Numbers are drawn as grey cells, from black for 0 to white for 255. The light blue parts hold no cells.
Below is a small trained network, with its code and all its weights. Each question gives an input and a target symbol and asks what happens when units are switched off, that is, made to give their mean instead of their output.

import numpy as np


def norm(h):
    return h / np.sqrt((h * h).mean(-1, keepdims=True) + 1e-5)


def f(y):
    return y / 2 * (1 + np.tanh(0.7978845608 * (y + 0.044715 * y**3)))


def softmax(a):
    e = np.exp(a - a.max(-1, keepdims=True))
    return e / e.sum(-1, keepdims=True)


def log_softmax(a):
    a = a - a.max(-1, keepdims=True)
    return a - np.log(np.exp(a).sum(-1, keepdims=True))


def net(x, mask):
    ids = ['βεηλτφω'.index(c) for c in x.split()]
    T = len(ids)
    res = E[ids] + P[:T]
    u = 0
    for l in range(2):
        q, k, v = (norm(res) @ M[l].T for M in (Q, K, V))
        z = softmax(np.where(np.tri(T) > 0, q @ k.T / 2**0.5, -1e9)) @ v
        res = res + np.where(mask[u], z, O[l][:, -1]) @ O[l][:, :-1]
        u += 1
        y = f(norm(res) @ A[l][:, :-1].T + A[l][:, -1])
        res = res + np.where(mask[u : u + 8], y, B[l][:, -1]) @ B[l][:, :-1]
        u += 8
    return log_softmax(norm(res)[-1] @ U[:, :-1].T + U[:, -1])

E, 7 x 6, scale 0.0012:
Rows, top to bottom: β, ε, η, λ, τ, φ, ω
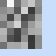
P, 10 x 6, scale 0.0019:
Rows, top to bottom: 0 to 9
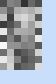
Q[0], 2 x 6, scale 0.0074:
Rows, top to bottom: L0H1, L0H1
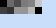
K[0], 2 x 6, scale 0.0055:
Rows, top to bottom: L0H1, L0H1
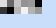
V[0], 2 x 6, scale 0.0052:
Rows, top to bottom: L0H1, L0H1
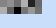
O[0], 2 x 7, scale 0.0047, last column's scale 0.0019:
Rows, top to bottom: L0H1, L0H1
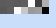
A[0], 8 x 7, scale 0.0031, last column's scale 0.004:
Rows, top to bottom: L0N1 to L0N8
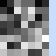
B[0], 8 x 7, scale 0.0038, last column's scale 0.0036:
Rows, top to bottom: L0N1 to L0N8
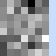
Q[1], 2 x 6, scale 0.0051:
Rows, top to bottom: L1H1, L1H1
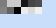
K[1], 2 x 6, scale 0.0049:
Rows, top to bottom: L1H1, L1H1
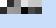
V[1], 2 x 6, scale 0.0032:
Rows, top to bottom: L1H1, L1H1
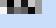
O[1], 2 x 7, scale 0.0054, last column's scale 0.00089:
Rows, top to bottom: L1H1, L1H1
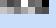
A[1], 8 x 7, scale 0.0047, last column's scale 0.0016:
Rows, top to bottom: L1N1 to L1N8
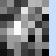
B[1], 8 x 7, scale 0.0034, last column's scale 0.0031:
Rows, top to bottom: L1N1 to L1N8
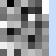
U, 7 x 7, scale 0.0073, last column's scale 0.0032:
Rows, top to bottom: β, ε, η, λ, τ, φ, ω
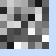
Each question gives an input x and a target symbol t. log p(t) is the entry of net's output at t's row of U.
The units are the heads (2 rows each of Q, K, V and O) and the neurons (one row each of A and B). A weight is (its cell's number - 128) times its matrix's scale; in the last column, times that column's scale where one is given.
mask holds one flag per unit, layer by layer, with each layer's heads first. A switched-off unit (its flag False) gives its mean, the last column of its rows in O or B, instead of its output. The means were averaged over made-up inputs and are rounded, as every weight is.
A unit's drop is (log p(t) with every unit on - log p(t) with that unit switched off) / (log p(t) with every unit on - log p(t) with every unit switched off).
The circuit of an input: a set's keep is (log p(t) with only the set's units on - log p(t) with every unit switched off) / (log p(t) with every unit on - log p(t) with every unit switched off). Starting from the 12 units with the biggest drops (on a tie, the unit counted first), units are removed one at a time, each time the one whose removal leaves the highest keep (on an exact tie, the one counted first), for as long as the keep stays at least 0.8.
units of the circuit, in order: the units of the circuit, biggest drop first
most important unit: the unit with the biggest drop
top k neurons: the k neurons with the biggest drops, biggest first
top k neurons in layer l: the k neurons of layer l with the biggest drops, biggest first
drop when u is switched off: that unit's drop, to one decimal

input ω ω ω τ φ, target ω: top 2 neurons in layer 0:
(L0N8; L0N7)
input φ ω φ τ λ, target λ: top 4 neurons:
(L0N2; L0N1; L1N1; L1N4)
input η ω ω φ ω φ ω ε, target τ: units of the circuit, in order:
(L0H1)
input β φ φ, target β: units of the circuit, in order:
(L0N7; L1N4)
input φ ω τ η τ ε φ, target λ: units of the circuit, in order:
(L0H1; L0N2; L1H1; L0N1)
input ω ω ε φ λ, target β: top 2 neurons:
(L0N2; L1N2)
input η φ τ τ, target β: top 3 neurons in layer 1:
(L1N2; L1N1; L1N4)
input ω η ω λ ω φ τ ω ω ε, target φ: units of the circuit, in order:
(L1H1; L0H1)
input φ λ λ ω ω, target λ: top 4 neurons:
(L0N2; L0N1; L1N5; L1N7)
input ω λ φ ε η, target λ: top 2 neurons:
(L1N3; L1N2)
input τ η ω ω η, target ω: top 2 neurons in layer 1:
(L1N1; L1N2)
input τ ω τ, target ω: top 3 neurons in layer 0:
(L0N2; L0N3; L0N7)
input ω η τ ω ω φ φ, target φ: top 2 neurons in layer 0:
(L0N2; L0N3)
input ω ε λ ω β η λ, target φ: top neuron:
(L0N6)
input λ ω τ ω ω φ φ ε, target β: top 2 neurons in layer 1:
(L1N4; L1N3)
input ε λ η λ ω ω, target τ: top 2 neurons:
(L0N2; L0N5)
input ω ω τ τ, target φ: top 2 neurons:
(L1N2; L0N3)
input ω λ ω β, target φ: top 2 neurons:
(L1N2; L0N8)
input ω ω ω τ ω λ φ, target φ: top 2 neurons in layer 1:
(L1N7; L1N2)
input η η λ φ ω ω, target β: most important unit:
L1H1
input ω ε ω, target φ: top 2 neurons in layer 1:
(L1N2; L1N7)
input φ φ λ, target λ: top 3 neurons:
(L0N2; L0N1; L1N1)
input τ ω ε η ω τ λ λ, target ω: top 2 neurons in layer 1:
(L1N2; L1N1)
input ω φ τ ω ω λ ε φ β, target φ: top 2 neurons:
(L0N6; L0N2)
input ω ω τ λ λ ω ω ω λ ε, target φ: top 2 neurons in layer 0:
(L0N6; L0N2)
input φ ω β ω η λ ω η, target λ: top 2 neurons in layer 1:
(L1N5; L1N7)
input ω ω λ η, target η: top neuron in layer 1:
(L1N5)
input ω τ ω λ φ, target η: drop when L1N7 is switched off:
-0.1
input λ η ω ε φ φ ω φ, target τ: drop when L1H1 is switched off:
0.3
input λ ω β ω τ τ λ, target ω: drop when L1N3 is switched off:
0.2
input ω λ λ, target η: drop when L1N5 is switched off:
0.1
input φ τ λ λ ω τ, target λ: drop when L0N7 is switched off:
0.2
